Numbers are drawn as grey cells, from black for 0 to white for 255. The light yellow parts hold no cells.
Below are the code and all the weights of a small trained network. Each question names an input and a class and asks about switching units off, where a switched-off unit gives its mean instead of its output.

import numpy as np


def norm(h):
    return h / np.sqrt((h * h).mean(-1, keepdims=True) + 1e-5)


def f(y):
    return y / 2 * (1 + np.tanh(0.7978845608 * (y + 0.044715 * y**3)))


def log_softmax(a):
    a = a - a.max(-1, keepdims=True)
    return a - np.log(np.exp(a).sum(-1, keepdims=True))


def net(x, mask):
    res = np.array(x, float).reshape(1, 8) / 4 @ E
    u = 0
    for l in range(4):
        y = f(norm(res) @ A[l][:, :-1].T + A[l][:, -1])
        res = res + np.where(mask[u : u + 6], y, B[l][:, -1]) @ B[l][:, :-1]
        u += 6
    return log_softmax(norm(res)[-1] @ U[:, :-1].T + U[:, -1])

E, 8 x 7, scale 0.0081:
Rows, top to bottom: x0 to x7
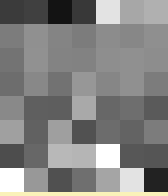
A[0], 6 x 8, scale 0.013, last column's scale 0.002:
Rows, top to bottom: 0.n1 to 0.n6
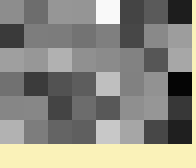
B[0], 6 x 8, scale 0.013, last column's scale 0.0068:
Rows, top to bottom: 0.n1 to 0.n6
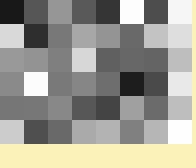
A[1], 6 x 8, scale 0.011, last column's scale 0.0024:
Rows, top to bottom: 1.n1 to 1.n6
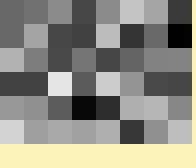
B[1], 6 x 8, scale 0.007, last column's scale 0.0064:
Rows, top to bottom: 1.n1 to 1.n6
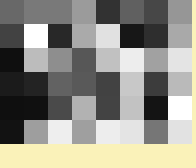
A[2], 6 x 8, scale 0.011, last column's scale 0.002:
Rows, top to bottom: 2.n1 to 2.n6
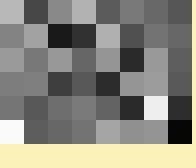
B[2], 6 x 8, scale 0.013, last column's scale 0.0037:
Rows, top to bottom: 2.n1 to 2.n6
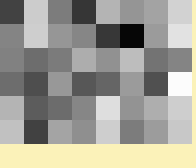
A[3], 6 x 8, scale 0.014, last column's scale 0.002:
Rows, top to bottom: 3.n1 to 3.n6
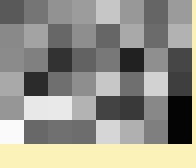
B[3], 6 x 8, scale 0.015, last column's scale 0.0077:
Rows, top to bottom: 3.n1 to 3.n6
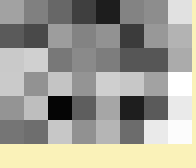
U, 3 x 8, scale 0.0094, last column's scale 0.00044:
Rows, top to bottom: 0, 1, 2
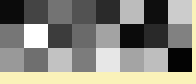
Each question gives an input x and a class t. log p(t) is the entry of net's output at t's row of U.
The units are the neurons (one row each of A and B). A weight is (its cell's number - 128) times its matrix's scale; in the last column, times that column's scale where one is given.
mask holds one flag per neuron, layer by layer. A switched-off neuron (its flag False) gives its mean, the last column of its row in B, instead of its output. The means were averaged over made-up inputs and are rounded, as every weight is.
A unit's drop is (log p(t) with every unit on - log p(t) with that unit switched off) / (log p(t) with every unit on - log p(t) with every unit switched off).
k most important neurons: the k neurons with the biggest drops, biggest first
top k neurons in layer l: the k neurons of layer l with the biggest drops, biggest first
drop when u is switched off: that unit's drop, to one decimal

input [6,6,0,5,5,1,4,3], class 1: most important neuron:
(0.n4)
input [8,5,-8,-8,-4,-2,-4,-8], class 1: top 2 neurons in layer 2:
(2.n2; 2.n6)
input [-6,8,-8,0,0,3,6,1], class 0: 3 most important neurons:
(0.n1; 0.n4; 1.n4)
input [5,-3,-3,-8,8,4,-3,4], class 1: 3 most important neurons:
(0.n4; 0.n1; 0.n2)
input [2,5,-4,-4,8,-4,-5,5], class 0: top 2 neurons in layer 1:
(1.n5; 1.n3)
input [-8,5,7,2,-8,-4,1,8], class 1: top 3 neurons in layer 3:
(3.n5; 3.n4; 3.n1)
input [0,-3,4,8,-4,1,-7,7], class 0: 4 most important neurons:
(1.n5; 0.n5; 0.n2; 3.n4)
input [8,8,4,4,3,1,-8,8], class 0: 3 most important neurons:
(0.n5; 1.n5; 0.n2)
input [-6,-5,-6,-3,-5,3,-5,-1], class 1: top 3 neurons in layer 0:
(0.n1; 0.n3; 0.n5)
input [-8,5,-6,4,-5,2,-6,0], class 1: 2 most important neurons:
(0.n1; 3.n5)
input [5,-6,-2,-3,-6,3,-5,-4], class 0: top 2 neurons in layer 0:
(0.n5; 0.n2)
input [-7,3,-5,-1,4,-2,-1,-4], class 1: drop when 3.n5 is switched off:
0.1
